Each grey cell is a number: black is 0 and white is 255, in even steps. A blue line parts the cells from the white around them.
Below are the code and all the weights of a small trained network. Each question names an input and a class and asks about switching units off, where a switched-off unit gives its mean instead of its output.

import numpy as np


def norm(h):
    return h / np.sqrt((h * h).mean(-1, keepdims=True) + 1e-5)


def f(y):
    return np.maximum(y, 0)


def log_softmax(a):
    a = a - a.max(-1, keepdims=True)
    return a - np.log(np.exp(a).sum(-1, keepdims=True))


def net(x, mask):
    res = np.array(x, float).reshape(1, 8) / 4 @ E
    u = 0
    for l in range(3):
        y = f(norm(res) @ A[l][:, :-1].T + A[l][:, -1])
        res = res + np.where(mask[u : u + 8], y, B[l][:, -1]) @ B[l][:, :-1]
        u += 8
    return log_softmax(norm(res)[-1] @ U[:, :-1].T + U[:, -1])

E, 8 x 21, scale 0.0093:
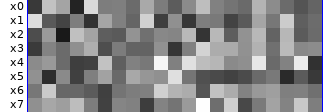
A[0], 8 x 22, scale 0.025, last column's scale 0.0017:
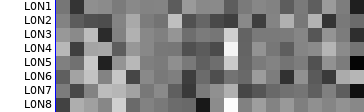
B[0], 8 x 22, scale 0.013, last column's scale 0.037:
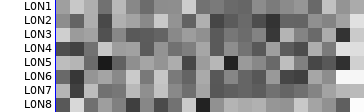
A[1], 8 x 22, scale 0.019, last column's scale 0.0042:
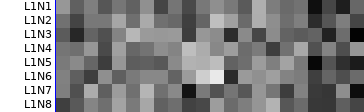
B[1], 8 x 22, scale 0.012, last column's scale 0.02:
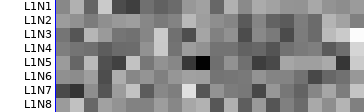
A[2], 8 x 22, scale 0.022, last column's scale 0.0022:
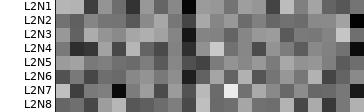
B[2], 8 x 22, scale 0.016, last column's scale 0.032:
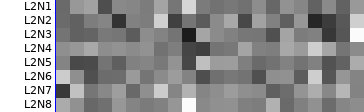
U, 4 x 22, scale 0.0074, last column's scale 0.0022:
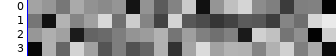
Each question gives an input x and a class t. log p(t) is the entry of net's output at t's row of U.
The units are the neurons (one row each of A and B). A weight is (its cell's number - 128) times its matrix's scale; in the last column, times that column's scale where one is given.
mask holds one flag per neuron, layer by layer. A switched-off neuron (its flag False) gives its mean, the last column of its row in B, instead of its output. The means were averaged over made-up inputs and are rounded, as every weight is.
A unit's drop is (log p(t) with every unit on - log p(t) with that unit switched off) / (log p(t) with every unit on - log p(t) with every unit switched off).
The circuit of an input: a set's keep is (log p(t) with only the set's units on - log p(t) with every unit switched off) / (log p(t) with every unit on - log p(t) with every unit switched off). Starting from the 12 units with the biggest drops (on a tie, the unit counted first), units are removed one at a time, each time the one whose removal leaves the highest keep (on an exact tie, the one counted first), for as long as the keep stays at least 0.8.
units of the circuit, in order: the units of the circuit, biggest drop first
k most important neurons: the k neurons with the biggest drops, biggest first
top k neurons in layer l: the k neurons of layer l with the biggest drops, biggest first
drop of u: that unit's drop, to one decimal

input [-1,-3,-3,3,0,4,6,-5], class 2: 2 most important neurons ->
[L0N6 L0N4]
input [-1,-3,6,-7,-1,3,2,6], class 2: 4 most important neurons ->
[L0N4 L0N6 L0N2 L1N3]
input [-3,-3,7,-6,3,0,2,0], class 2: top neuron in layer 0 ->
[L0N6]
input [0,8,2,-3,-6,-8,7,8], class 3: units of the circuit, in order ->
[L0N2 L0N7 L0N5]
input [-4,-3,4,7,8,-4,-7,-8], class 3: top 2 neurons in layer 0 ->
[L0N5 L0N3]
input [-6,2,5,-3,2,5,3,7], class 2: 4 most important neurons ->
[L0N6 L0N4 L0N2 L0N7]
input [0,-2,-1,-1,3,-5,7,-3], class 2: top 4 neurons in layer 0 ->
[L0N4 L0N6 L0N7 L0N8]
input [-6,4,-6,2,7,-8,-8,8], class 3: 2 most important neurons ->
[L0N4 L0N8]
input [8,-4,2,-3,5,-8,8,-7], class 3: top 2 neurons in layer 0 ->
[L0N5 L0N3]
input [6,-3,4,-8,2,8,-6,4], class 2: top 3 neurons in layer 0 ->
[L0N6 L0N3 L0N4]
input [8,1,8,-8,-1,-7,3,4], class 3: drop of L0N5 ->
0.2
